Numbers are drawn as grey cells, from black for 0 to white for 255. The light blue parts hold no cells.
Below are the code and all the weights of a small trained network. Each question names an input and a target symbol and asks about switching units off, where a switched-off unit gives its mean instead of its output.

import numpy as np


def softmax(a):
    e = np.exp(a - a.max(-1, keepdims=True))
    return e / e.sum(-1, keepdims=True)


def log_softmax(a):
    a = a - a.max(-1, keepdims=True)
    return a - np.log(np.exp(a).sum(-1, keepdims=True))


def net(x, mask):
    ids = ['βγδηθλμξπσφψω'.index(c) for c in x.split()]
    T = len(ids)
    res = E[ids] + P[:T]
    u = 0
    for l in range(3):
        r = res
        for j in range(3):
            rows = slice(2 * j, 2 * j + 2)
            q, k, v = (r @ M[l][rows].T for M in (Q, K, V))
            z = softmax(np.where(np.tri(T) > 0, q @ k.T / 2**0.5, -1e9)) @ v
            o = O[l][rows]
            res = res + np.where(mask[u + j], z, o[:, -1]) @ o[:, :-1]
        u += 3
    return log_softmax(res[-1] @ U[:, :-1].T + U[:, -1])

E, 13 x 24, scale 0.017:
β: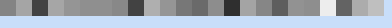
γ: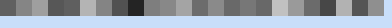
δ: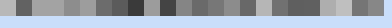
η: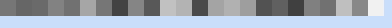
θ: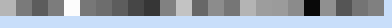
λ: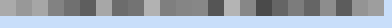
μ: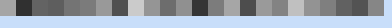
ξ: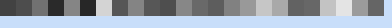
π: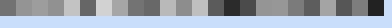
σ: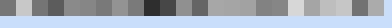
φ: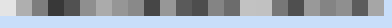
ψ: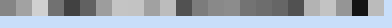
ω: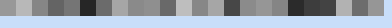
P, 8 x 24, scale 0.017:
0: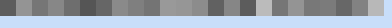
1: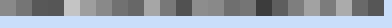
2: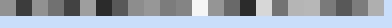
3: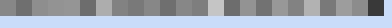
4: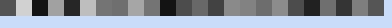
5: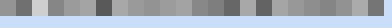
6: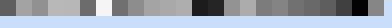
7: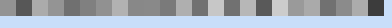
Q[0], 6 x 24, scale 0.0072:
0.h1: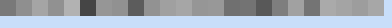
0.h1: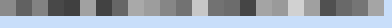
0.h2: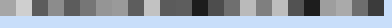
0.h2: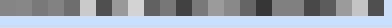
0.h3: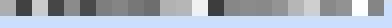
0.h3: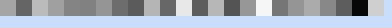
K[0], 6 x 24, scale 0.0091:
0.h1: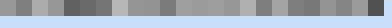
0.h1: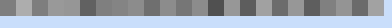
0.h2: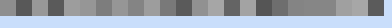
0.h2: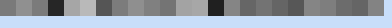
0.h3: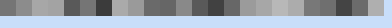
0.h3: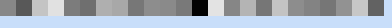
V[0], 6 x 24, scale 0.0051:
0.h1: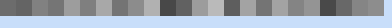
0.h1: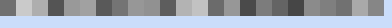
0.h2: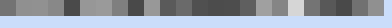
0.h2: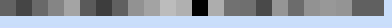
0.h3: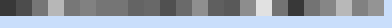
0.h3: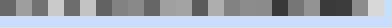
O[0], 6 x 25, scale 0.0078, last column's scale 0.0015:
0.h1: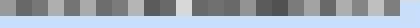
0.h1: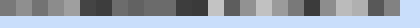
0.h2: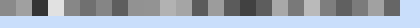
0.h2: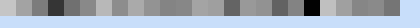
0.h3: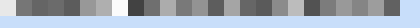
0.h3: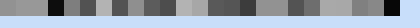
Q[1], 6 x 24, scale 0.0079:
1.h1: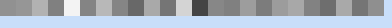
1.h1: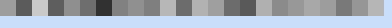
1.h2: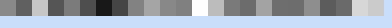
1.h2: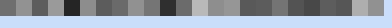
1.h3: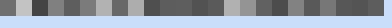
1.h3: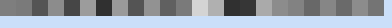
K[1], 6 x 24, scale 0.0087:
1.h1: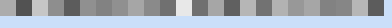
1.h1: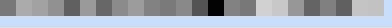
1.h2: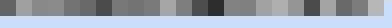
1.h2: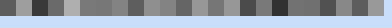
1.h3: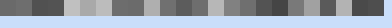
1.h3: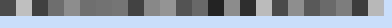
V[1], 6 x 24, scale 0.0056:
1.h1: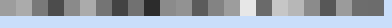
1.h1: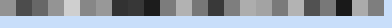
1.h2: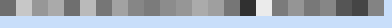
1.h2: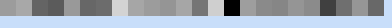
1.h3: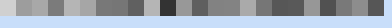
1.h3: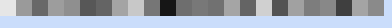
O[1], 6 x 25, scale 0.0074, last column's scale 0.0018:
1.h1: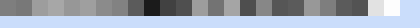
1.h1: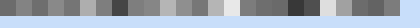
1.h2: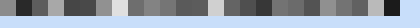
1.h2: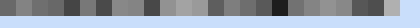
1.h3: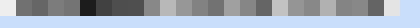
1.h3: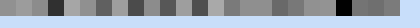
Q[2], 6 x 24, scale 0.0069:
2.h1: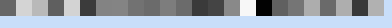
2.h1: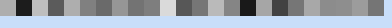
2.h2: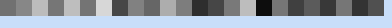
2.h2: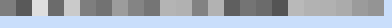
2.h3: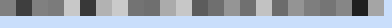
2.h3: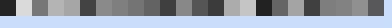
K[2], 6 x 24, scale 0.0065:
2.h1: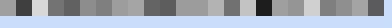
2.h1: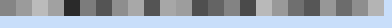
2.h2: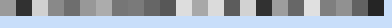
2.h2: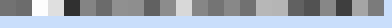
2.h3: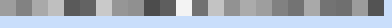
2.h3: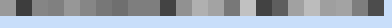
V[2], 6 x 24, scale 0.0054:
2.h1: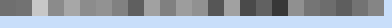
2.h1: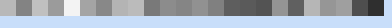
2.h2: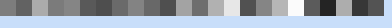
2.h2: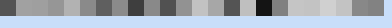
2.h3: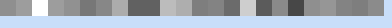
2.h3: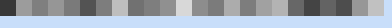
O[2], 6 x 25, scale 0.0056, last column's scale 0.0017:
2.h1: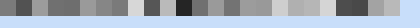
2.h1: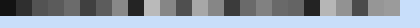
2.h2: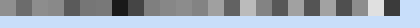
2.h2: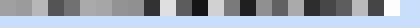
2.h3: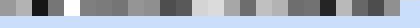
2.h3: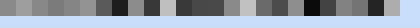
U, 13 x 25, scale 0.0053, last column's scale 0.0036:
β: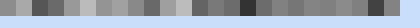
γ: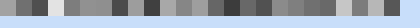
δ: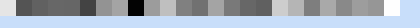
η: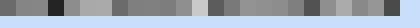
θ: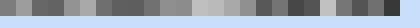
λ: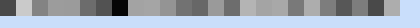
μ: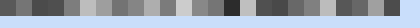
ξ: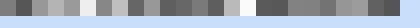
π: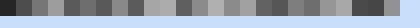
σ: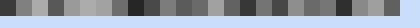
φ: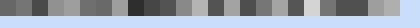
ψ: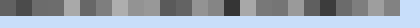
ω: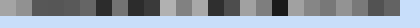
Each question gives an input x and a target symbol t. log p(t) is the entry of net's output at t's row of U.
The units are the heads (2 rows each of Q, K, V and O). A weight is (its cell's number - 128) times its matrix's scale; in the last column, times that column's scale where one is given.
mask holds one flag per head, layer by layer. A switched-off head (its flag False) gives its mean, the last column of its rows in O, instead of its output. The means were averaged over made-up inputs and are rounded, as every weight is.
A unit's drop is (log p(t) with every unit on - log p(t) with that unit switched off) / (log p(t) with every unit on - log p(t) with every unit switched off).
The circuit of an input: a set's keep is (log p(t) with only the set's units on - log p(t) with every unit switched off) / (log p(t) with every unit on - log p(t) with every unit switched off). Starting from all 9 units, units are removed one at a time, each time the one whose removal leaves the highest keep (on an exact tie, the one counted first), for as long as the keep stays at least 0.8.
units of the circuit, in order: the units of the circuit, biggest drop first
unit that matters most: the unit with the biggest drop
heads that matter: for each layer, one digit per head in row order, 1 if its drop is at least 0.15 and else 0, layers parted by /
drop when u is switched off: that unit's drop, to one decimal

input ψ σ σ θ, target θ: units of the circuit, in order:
1.h1
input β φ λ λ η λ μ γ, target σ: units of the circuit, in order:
2.h2, 1.h1
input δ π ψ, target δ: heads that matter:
001 / 010 / 000
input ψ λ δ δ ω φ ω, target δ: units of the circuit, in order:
1.h3, 0.h3
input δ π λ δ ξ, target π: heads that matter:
000 / 000 / 100
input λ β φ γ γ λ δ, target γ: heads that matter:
000 / 001 / 000
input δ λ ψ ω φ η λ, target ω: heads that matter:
000 / 010 / 000
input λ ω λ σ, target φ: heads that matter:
000 / 100 / 000
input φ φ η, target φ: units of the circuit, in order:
2.h2, 0.h2
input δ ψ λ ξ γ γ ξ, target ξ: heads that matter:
001 / 000 / 000
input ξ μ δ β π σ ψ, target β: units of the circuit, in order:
2.h2, 0.h1
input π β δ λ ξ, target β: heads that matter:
000 / 000 / 010
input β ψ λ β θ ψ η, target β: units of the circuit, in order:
2.h2, 0.h1
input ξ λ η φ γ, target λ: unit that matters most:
0.h3
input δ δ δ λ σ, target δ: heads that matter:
000 / 001 / 000
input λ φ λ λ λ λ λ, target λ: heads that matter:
001 / 010 / 000
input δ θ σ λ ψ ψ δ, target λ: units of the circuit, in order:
0.h3, 1.h2
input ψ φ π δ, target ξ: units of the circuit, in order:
0.h3, 1.h3
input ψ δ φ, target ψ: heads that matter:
000 / 101 / 000
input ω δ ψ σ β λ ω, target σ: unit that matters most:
2.h2
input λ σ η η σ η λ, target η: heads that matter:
010 / 000 / 000
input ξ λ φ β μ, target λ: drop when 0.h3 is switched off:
0.5
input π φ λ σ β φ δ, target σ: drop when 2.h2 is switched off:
0.9
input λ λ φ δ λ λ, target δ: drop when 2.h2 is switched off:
0.0
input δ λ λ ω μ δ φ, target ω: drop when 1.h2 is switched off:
0.4
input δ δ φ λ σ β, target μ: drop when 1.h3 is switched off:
0.1
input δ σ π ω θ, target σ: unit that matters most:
2.h2
